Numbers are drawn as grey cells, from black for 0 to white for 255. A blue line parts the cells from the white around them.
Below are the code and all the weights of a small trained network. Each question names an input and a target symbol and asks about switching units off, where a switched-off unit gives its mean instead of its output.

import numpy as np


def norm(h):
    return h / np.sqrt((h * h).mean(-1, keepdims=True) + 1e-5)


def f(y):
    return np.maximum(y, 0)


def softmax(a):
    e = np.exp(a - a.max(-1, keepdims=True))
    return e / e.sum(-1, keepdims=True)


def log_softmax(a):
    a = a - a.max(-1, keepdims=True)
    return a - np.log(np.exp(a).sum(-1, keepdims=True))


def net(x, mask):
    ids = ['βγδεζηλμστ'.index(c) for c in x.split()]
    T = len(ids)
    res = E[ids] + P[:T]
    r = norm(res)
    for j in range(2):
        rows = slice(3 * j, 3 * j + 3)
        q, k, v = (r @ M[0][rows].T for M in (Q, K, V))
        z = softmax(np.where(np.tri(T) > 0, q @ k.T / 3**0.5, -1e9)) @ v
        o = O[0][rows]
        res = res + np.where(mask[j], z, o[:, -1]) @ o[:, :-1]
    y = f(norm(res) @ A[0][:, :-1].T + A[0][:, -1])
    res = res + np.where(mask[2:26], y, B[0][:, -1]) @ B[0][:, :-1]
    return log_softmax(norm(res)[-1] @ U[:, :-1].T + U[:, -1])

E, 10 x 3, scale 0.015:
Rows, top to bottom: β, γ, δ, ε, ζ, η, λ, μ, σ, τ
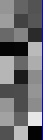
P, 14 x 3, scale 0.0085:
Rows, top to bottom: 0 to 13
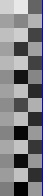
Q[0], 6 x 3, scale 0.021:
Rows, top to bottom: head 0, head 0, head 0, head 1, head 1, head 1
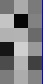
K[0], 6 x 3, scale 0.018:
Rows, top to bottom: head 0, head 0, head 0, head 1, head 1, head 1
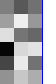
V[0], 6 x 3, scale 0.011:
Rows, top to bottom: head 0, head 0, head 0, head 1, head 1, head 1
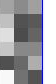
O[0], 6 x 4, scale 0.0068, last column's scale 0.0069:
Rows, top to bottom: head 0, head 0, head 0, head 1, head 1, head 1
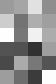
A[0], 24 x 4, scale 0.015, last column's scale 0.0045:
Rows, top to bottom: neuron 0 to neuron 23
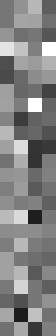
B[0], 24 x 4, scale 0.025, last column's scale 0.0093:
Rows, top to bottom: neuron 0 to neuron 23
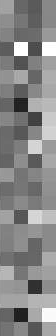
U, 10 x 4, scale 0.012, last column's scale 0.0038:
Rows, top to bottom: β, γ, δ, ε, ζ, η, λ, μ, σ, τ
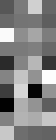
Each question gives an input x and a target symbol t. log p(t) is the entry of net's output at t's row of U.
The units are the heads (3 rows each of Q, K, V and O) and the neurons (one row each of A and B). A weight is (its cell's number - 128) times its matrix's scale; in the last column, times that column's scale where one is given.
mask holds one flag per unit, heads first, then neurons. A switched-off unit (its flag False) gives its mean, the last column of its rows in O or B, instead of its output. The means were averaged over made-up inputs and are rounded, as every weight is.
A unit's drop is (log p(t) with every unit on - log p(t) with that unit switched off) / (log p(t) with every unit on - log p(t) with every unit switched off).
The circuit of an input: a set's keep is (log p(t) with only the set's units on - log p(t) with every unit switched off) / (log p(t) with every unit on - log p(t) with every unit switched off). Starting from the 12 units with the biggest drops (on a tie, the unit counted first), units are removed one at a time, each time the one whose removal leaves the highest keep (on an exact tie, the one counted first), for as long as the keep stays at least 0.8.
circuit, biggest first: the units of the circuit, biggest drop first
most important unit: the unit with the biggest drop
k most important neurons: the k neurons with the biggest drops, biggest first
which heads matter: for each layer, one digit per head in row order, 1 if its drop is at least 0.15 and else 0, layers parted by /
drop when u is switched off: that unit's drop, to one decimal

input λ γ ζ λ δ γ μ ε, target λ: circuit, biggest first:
(head 0; neuron 22)
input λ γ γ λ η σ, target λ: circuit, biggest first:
(head 0; neuron 22)
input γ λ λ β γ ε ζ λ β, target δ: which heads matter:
11
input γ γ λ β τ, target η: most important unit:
neuron 3
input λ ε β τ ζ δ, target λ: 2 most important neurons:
(neuron 22; neuron 7)
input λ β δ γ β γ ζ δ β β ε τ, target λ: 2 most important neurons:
(neuron 3; neuron 22)
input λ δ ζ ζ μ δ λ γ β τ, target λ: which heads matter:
01
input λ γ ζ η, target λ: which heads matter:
10
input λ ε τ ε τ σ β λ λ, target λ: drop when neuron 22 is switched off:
0.3
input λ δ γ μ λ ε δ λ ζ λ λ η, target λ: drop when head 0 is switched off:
1.0
